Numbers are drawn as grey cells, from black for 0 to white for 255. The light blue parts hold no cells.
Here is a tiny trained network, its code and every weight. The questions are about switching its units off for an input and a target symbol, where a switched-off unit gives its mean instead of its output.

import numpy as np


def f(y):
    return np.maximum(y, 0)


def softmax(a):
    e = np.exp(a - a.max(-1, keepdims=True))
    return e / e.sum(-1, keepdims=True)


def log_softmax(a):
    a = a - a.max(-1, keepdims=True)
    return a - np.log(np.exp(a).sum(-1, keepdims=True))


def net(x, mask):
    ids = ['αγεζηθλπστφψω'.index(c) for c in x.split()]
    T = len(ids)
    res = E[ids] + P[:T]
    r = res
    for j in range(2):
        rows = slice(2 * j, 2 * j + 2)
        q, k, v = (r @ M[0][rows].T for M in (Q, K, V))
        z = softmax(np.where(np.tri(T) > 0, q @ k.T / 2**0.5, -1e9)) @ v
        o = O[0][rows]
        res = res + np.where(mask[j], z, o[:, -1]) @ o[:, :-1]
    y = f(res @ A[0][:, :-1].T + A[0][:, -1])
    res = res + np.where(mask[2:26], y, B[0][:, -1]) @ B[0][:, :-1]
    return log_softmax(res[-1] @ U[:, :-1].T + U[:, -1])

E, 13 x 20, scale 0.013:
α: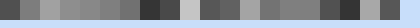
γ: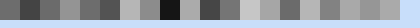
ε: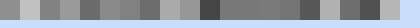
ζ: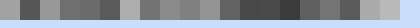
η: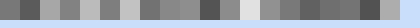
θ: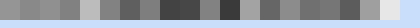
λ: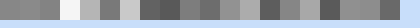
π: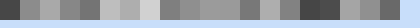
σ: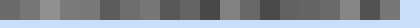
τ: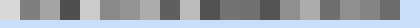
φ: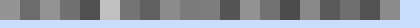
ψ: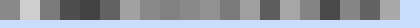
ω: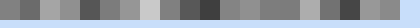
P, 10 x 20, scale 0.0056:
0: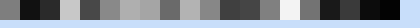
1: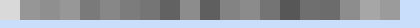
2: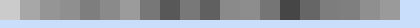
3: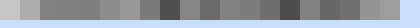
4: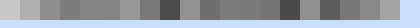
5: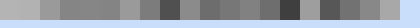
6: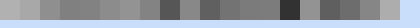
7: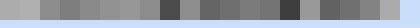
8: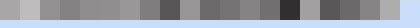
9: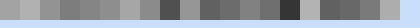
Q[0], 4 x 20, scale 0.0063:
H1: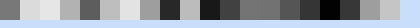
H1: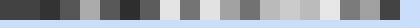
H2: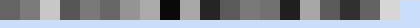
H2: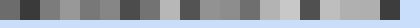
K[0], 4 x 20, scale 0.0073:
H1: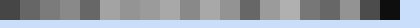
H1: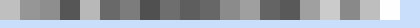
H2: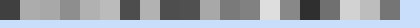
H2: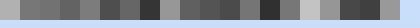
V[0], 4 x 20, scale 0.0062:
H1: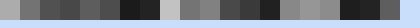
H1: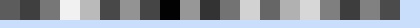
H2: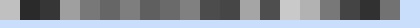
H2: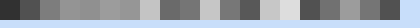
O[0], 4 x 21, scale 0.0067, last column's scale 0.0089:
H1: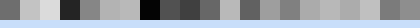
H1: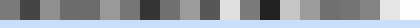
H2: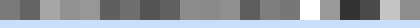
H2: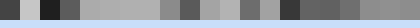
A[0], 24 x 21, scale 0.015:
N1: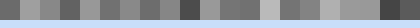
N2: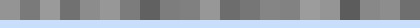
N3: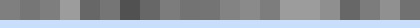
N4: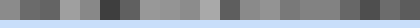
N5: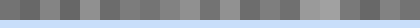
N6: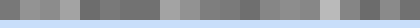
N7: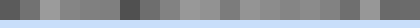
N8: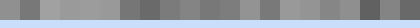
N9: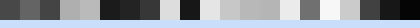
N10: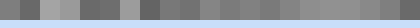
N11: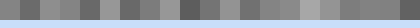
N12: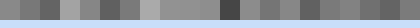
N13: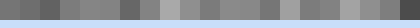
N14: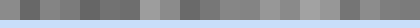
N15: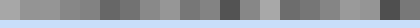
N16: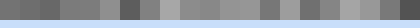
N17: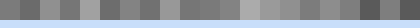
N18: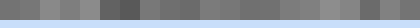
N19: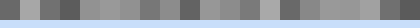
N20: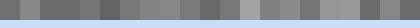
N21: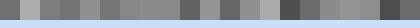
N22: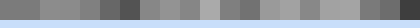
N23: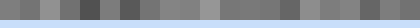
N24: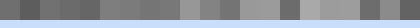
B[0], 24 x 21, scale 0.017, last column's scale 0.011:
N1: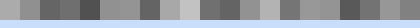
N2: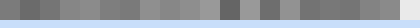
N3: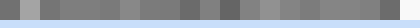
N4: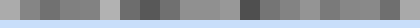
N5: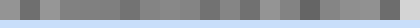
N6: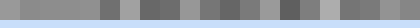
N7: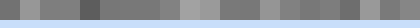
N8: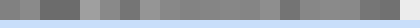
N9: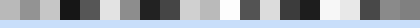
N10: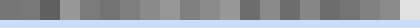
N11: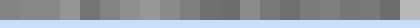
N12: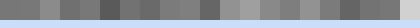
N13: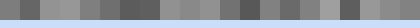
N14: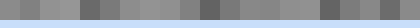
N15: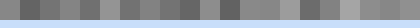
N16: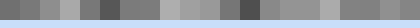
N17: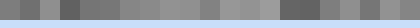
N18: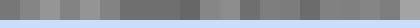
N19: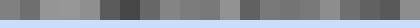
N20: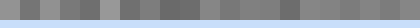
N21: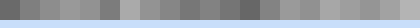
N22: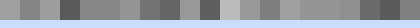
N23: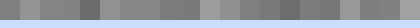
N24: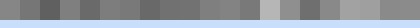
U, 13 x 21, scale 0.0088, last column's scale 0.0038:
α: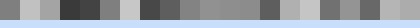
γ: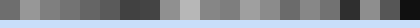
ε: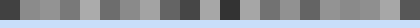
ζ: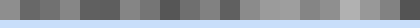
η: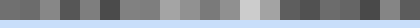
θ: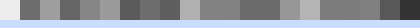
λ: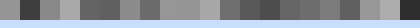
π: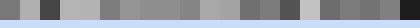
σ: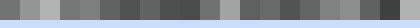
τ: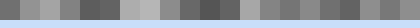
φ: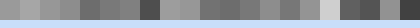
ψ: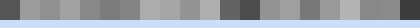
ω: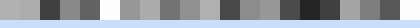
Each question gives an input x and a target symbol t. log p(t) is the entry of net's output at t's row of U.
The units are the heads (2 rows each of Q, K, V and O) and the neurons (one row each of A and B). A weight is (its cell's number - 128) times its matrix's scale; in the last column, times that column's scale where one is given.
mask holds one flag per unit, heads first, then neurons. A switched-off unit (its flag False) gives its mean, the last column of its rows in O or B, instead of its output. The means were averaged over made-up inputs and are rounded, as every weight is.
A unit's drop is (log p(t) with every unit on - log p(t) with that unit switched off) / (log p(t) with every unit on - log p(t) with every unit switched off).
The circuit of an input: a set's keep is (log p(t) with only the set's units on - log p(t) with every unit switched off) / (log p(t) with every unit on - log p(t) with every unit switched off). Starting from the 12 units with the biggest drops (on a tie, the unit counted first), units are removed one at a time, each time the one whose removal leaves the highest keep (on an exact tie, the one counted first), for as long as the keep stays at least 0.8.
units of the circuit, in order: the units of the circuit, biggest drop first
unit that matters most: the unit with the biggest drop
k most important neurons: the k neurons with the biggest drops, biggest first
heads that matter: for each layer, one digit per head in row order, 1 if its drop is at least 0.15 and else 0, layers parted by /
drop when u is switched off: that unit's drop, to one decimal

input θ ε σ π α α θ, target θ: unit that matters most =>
N4
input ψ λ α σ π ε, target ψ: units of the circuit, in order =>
[H2; N21; H1]
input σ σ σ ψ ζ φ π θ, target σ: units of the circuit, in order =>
[H2; N19; H1]
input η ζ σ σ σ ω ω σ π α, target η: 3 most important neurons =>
[N12; N4; N3]
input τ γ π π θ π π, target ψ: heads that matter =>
01
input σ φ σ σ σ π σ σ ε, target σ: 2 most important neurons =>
[N19; N2]
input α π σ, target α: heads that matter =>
11
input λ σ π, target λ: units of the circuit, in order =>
[H1; N3]
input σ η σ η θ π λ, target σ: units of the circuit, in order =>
[H2; H1; N19]
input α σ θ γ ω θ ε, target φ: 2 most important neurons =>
[N6; N3]
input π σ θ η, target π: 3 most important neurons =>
[N4; N21; N12]
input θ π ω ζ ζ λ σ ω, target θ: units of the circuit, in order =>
[N4; N12; H1]
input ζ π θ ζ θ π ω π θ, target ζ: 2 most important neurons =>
[N12; N21]
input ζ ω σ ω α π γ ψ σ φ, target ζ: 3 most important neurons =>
[N12; N21; N15]
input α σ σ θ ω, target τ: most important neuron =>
[N11]
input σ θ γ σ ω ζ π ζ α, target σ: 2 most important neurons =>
[N19; N2]
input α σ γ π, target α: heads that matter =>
10
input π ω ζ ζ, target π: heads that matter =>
11
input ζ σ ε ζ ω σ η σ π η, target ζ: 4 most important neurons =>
[N12; N21; N4; N15]
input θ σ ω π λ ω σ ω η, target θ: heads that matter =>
10
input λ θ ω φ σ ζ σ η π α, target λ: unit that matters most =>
H1
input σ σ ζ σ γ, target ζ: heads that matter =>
01
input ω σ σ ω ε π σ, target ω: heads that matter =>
01
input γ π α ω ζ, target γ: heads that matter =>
11
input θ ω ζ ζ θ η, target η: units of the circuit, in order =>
[N17; N21]
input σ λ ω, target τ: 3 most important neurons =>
[N11; N14; N4]
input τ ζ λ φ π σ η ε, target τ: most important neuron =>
[N12]
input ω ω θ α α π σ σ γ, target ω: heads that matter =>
01
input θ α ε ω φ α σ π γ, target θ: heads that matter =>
10
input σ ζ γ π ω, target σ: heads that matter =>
11
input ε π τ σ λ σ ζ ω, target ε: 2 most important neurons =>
[N21; N15]
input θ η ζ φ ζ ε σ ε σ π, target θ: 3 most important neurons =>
[N4; N12; N3]
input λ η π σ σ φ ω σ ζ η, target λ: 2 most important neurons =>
[N16; N13]
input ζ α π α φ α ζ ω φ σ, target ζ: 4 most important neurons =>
[N12; N21; N15; N4]
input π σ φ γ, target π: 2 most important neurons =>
[N4; N21]
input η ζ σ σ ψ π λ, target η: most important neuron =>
[N12]
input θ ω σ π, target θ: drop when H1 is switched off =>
0.9
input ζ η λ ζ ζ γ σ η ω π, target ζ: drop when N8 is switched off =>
0.1
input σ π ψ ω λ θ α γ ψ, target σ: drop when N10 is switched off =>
0.0
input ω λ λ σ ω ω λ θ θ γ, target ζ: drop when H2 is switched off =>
0.2
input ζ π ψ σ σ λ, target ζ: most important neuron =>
[N12]
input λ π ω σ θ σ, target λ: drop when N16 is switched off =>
0.2
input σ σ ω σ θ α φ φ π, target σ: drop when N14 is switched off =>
0.0
